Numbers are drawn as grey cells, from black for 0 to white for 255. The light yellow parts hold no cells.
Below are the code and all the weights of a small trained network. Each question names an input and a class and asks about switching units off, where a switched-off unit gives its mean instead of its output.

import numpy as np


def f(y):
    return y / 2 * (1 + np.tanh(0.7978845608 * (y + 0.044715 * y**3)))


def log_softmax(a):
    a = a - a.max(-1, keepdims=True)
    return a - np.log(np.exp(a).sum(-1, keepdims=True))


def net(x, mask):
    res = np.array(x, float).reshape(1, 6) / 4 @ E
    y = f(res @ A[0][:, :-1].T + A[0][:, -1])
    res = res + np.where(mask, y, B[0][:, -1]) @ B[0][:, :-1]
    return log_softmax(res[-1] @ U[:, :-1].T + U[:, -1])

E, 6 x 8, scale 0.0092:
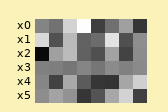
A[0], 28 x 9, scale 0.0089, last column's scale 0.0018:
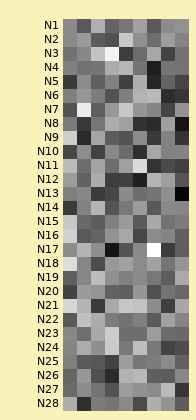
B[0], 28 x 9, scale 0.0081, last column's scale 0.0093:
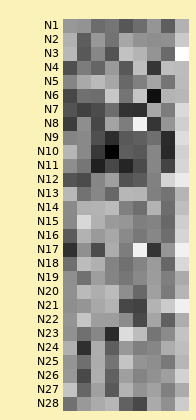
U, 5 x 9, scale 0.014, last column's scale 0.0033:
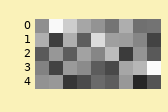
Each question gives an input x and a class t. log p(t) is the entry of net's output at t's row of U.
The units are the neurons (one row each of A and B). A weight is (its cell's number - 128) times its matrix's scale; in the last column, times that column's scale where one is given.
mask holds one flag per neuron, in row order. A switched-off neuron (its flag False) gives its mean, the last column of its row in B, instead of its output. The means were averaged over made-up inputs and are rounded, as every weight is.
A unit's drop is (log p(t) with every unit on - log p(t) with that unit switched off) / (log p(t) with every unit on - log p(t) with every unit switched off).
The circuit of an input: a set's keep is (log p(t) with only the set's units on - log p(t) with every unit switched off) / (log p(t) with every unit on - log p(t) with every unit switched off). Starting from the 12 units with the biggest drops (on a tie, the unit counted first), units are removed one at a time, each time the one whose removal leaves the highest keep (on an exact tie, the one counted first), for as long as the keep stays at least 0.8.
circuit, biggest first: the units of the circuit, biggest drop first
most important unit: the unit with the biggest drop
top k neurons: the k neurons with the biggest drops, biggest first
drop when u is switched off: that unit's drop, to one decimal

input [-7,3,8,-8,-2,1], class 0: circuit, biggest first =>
N14
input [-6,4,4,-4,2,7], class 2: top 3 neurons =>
N17, N6, N3
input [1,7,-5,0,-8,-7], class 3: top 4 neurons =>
N21, N17, N24, N11
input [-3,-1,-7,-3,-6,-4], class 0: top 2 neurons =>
N18, N15
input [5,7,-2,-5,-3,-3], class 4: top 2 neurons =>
N11, N9
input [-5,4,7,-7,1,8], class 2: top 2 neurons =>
N17, N6
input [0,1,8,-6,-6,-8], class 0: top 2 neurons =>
N5, N22
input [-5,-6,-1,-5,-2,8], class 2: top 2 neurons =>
N17, N6
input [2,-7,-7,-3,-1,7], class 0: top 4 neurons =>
N15, N21, N18, N11
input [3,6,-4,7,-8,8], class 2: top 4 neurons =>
N6, N17, N12, N28
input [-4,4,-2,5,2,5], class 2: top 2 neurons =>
N17, N3
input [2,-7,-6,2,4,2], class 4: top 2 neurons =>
N10, N21
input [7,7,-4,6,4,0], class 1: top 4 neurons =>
N3, N23, N10, N7
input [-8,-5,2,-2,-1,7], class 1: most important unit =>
N26
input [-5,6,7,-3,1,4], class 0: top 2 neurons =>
N14, N20
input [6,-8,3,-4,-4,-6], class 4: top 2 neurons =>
N10, N7
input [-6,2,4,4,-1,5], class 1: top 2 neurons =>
N26, N27
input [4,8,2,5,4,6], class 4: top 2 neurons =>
N9, N11
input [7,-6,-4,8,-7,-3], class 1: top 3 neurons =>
N3, N23, N24
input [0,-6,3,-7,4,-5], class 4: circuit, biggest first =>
N10
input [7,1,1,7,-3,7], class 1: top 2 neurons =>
N3, N24
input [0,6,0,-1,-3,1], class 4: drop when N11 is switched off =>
0.3
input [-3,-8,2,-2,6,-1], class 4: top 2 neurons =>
N10, N21
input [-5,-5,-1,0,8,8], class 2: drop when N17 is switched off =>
1.3
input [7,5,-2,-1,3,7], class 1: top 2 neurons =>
N3, N23
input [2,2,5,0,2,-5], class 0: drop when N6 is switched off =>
0.2
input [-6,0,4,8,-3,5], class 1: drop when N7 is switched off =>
0.0
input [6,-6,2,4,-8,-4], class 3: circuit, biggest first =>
N7
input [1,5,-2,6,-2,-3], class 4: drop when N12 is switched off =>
0.1
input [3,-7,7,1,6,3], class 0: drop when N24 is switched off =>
0.1
